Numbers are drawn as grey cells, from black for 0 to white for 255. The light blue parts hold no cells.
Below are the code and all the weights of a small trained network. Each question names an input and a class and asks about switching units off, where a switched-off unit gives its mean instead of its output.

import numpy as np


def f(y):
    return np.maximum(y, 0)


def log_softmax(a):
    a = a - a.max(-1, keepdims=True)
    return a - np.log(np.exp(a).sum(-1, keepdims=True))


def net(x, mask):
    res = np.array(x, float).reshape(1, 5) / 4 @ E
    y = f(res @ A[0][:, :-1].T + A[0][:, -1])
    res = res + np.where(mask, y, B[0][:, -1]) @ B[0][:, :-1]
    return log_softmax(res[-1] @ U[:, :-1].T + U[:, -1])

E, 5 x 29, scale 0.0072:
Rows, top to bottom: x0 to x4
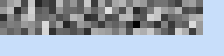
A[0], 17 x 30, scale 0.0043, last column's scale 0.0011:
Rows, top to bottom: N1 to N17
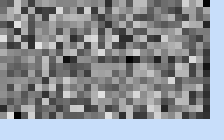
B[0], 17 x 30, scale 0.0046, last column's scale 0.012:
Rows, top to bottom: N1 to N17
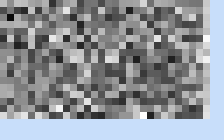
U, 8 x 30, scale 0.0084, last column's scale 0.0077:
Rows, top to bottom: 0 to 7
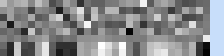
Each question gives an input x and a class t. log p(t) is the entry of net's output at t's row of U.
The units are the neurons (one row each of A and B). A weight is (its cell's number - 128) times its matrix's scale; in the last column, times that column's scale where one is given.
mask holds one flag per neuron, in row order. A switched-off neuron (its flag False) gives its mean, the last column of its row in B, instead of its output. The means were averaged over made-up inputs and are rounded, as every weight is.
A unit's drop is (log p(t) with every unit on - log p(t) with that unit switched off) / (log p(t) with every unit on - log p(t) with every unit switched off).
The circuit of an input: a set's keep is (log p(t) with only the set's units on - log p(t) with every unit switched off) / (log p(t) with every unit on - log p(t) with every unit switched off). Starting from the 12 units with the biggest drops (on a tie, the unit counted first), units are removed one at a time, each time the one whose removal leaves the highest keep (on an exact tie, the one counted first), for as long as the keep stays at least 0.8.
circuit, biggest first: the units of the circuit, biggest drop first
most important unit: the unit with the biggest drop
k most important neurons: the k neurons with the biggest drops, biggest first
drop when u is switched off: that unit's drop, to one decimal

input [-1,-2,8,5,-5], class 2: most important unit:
N16
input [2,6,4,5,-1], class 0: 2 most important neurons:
(N17; N6)
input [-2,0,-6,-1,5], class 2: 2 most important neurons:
(N6; N3)
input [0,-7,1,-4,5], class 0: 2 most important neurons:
(N4; N1)
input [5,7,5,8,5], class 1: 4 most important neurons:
(N9; N4; N1; N13)
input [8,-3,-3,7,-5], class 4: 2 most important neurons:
(N2; N14)
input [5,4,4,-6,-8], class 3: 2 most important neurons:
(N3; N9)
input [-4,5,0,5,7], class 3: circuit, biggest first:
(N11; N15)
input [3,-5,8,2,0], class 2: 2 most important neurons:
(N16; N17)
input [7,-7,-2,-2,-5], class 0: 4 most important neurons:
(N4; N1; N7; N5)
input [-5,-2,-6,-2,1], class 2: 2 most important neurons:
(N6; N2)
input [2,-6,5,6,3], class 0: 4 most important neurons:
(N4; N1; N6; N14)
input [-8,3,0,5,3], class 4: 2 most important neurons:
(N7; N5)
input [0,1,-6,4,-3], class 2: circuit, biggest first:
(N6)
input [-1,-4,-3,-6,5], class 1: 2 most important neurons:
(N14; N8)
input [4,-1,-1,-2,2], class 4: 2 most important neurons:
(N9; N2)
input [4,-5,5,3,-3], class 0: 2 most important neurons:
(N6; N4)
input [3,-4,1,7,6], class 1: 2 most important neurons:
(N9; N3)
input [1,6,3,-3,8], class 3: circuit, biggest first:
(N11; N15)
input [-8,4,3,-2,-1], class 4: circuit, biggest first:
(N7)
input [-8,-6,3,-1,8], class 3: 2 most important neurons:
(N11; N15)
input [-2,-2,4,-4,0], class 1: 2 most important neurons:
(N6; N14)
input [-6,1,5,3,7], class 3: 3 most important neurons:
(N11; N15; N6)
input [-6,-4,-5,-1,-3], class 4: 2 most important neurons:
(N7; N16)
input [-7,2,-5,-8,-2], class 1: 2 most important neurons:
(N14; N8)
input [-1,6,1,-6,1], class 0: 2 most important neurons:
(N17; N9)
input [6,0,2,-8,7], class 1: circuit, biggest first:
(N14)
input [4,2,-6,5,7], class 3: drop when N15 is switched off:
0.4
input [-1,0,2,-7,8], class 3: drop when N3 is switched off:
-0.1
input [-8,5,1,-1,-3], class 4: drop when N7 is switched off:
0.5
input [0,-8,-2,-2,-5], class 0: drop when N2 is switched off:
0.0
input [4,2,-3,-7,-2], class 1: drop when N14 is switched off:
0.1
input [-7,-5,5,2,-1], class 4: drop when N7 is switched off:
0.7
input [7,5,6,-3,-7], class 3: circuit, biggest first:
(N3)
